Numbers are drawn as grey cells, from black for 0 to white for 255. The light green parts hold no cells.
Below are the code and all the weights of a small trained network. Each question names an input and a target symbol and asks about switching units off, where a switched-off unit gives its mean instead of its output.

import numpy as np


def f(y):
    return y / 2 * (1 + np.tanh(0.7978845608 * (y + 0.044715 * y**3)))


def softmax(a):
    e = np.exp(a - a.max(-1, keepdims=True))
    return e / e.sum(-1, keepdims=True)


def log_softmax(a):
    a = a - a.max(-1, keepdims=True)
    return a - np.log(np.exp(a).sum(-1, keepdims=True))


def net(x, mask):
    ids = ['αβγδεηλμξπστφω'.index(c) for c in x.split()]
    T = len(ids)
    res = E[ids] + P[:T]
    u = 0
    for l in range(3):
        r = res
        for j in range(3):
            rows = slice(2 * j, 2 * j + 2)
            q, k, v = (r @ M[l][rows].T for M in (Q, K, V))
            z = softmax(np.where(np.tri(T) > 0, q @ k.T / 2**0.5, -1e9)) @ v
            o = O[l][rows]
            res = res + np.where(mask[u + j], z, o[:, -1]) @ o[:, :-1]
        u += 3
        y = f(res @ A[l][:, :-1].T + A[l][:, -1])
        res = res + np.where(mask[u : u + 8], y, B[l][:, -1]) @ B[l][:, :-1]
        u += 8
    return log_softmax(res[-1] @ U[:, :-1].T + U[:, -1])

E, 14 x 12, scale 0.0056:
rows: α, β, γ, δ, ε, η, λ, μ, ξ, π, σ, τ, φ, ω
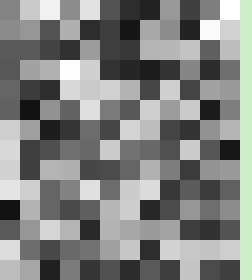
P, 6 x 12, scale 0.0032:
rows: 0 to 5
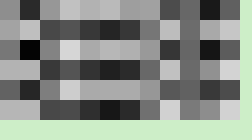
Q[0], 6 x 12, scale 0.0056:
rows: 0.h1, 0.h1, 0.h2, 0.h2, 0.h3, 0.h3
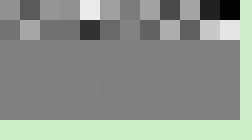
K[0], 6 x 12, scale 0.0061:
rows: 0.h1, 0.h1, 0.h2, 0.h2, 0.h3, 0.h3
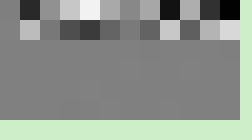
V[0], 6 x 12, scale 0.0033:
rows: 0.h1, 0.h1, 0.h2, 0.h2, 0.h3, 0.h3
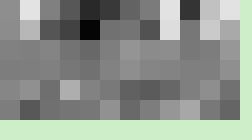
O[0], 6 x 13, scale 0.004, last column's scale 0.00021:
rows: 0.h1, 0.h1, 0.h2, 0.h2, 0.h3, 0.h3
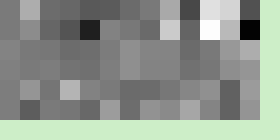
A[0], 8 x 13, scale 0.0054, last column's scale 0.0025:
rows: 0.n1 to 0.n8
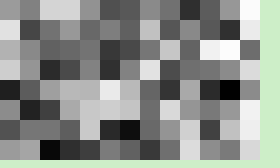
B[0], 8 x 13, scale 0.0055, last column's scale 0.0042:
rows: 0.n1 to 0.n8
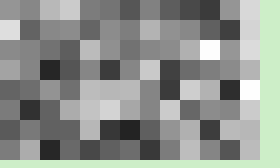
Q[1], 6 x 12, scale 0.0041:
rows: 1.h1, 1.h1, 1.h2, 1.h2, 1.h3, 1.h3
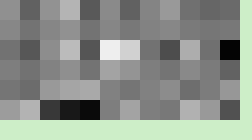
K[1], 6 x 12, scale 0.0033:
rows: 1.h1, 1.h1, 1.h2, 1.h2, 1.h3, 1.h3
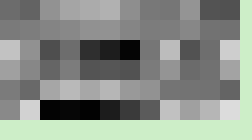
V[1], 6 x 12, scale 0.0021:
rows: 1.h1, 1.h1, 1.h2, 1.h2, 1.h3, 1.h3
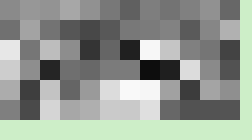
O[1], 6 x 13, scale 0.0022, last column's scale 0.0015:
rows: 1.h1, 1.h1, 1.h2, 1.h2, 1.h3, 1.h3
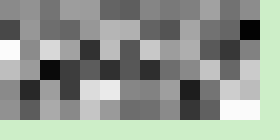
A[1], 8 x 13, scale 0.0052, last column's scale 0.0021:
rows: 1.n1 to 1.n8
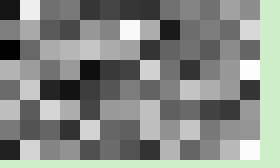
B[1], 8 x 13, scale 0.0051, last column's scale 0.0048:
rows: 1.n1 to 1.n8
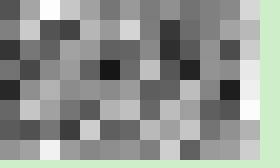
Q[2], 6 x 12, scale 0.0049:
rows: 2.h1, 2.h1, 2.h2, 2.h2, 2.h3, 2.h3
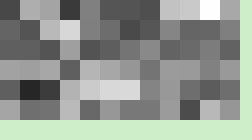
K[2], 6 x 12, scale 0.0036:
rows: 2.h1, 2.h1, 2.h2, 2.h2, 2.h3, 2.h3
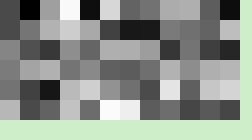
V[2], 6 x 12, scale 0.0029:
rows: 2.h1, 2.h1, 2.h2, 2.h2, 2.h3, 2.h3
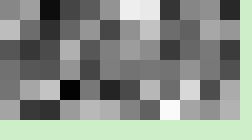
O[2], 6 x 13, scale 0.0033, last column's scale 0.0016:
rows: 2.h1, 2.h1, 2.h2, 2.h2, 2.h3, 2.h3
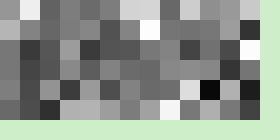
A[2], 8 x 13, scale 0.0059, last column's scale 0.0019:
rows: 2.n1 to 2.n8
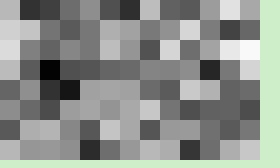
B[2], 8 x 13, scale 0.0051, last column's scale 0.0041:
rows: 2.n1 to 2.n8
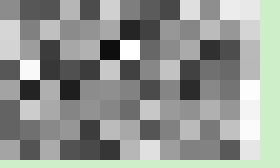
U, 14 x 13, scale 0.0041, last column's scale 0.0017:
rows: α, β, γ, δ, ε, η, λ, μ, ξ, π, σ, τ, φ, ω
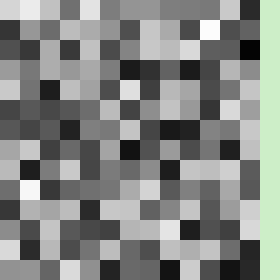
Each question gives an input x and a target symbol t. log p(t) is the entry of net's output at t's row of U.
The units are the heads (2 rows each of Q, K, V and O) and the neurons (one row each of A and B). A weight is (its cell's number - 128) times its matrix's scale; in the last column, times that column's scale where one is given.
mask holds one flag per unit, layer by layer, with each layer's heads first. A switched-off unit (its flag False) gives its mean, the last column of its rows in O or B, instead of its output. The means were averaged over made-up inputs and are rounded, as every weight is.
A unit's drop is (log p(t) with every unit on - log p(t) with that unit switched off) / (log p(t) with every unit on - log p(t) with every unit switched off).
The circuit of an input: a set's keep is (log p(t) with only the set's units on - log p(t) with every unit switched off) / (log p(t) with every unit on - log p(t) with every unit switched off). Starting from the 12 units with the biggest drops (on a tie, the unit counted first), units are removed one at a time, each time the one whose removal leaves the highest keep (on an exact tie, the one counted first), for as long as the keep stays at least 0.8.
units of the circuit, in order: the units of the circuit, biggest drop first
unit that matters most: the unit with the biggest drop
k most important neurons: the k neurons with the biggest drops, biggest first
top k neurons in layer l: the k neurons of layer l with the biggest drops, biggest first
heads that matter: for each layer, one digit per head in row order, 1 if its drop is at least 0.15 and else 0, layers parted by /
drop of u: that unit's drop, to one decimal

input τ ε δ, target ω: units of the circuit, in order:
0.h1; 1.n3; 0.n5
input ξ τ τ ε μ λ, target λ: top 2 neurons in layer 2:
2.n5; 2.n6
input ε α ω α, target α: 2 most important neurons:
0.n3; 1.n8
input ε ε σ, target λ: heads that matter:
000 / 000 / 000
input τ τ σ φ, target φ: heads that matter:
100 / 000 / 000
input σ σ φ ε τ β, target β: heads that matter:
100 / 000 / 000
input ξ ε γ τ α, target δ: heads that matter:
000 / 000 / 100
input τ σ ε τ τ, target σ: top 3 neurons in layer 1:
1.n6; 1.n4; 1.n7
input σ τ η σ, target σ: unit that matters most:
1.n1
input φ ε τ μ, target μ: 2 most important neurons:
2.n4; 0.n8
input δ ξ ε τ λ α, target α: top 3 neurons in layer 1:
1.n8; 1.n1; 1.n3
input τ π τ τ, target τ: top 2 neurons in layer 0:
0.n5; 0.n3
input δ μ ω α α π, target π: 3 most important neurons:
0.n4; 2.n4; 1.n2
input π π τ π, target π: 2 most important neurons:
0.n4; 2.n4
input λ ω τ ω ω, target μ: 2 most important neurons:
2.n4; 0.n2
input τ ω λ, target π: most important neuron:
0.n4
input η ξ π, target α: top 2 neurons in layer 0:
0.n5; 0.n4
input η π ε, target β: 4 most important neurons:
0.n6; 1.n3; 2.n6; 0.n5
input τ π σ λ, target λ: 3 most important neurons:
0.n4; 2.n5; 1.n5
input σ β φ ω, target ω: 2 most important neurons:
1.n5; 1.n1
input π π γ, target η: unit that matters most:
0.n7
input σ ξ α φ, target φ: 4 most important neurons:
0.n3; 1.n5; 2.n5; 0.n8
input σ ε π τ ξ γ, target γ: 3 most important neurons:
1.n5; 1.n7; 0.n7
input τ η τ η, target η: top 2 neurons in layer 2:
2.n4; 2.n1
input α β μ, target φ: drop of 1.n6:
0.2
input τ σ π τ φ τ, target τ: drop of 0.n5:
0.4
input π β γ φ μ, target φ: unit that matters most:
2.n2
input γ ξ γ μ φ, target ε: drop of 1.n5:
0.2
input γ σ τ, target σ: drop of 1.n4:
0.2
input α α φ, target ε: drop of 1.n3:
0.1
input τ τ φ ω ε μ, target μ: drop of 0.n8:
0.1
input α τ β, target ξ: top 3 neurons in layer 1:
1.n4; 1.n6; 1.n5
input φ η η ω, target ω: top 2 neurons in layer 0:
0.n8; 0.n6
